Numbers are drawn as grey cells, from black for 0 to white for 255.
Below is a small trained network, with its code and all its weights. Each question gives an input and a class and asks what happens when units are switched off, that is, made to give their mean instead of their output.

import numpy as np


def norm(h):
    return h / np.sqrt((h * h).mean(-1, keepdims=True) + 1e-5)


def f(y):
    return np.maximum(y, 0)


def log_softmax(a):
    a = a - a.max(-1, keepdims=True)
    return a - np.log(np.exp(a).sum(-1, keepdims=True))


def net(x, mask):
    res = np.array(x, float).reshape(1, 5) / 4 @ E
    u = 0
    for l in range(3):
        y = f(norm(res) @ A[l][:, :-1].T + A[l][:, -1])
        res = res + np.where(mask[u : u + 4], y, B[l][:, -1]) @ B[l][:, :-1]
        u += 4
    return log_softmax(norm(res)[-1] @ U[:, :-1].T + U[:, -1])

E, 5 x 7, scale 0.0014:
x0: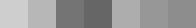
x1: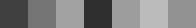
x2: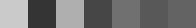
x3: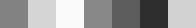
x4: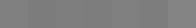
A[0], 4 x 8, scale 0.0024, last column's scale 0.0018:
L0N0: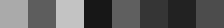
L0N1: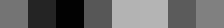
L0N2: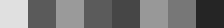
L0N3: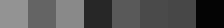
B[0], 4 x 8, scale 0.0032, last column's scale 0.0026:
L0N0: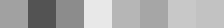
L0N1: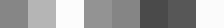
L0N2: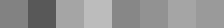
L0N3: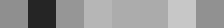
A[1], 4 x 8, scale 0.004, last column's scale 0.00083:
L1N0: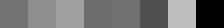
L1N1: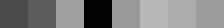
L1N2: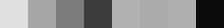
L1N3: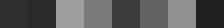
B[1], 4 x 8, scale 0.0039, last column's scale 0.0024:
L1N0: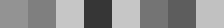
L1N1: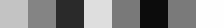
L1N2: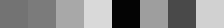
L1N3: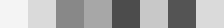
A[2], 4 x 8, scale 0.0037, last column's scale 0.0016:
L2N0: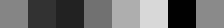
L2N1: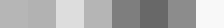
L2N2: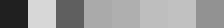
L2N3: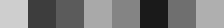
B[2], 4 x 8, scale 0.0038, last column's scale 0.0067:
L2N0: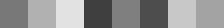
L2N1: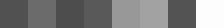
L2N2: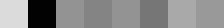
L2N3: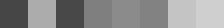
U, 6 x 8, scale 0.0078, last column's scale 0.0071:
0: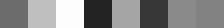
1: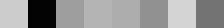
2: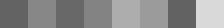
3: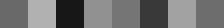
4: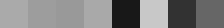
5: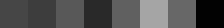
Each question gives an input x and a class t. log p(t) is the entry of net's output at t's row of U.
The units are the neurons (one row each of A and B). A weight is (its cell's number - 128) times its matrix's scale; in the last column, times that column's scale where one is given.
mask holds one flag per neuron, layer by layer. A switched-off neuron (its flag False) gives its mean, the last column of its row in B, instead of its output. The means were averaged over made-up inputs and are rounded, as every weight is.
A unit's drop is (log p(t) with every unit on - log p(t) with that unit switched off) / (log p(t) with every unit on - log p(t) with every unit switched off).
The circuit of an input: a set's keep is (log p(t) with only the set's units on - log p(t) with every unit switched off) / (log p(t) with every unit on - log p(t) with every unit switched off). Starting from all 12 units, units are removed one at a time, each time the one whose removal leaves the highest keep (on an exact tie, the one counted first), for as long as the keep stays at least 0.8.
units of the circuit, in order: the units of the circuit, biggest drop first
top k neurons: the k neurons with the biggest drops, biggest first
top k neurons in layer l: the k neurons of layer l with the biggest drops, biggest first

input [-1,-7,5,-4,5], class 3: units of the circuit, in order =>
L2N3
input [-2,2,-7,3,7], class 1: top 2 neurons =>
L2N2, L0N1
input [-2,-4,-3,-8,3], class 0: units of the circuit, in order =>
L2N0, L1N1
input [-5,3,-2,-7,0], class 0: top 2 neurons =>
L2N0, L1N2
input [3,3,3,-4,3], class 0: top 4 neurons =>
L0N1, L1N1, L1N3, L2N2
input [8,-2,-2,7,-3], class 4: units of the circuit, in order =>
L1N2, L0N1
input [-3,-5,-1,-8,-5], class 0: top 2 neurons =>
L2N0, L1N1
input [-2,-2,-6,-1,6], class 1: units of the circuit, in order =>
L2N2, L1N1
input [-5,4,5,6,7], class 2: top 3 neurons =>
L2N0, L2N1, L0N1
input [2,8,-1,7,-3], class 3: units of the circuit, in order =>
L1N1, L0N1
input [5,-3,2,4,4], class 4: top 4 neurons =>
L1N2, L1N1, L0N1, L2N0
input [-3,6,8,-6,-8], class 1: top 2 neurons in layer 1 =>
L1N1, L1N0
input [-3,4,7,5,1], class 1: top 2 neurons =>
L0N0, L0N1
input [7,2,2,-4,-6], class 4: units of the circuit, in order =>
L1N2
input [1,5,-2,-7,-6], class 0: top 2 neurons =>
L2N0, L0N1
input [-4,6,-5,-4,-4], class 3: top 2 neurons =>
L1N1, L0N0
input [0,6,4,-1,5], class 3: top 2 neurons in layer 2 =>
L2N3, L2N2
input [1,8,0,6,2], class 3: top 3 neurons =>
L1N1, L0N1, L2N0
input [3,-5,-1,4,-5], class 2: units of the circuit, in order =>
L1N1, L2N1, L2N0
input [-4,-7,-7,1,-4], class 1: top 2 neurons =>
L2N2, L1N1
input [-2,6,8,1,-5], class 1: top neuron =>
L0N0
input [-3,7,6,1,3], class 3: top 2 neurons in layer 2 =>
L2N3, L2N2
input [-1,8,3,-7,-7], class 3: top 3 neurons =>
L1N1, L2N3, L1N0
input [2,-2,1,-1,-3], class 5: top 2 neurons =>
L1N1, L2N1
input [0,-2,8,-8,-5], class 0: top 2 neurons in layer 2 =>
L2N0, L2N2
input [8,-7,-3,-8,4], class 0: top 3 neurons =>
L2N0, L1N1, L1N3
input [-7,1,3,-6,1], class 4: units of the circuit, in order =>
L1N3
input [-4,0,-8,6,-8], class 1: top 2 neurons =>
L2N2, L0N1
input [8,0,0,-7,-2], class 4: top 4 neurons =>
L1N2, L0N1, L2N3, L1N0
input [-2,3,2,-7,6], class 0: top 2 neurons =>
L2N0, L0N1
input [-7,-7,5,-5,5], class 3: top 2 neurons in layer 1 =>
L1N2, L1N0
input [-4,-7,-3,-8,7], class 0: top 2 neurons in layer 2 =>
L2N0, L2N1
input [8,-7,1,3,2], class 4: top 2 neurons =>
L1N2, L1N1
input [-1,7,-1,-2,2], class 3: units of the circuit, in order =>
L1N1
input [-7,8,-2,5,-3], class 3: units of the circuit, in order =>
L1N1, L0N1
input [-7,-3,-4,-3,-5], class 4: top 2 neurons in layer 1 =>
L1N1, L1N3
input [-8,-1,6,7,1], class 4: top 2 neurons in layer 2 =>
L2N0, L2N3
